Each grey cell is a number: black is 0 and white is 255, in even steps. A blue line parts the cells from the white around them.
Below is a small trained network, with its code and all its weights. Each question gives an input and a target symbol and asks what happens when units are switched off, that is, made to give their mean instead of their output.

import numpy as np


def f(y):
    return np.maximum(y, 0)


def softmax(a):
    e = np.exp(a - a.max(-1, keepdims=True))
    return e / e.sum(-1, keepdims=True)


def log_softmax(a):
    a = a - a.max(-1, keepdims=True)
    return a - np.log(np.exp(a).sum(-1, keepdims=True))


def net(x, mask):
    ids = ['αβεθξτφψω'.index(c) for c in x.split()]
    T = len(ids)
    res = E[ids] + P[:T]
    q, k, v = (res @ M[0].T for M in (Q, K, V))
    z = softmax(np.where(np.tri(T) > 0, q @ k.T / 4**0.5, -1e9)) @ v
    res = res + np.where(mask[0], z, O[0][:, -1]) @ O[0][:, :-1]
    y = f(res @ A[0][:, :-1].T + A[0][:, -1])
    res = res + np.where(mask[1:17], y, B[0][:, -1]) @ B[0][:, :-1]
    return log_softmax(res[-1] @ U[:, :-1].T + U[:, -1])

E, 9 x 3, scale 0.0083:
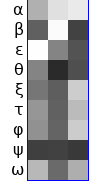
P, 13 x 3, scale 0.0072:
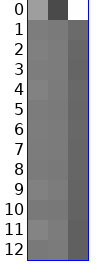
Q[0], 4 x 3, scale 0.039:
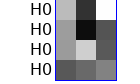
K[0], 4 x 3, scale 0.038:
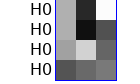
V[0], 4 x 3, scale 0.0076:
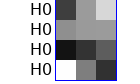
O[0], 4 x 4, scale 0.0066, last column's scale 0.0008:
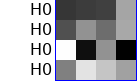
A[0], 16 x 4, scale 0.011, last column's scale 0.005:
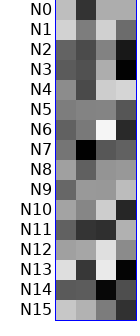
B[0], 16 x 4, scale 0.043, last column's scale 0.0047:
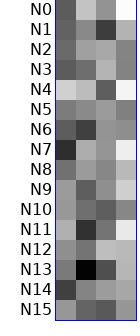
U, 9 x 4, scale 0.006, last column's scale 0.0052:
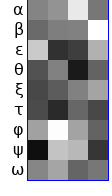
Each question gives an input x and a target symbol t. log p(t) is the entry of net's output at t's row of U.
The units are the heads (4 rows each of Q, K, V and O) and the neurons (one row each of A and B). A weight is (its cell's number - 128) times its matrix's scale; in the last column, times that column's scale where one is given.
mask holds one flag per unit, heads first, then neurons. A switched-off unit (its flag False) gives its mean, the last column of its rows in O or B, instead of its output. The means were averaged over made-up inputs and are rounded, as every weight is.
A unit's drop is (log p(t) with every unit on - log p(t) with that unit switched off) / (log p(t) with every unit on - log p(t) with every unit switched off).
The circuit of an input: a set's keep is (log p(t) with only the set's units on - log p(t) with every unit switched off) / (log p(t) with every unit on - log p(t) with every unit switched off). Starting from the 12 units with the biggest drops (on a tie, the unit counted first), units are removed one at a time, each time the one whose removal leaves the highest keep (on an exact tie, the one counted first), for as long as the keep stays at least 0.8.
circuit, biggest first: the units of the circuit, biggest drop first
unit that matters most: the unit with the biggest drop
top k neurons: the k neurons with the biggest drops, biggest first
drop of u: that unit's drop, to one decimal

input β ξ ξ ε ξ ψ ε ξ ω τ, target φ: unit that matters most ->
N4
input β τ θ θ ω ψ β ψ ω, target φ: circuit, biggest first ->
(N11; N13; N4)
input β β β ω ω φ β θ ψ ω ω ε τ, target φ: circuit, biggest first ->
(N13; N11; N4)
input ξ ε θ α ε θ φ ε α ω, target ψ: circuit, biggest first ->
(H0; N7)
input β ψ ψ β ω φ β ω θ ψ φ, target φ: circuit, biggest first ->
(N13; N4)
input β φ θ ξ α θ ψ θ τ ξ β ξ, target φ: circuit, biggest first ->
(N4; N13)
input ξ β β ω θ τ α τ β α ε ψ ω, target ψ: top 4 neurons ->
(N7; N14; N13; N9)
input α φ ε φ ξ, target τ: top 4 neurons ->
(N11; N4; N0; N14)
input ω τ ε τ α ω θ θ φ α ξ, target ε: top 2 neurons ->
(N0; N7)
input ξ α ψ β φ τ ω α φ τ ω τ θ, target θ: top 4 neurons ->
(N13; N1; N12; N0)
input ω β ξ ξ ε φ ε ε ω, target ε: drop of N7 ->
0.7
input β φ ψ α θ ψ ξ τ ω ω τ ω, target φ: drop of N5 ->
0.0
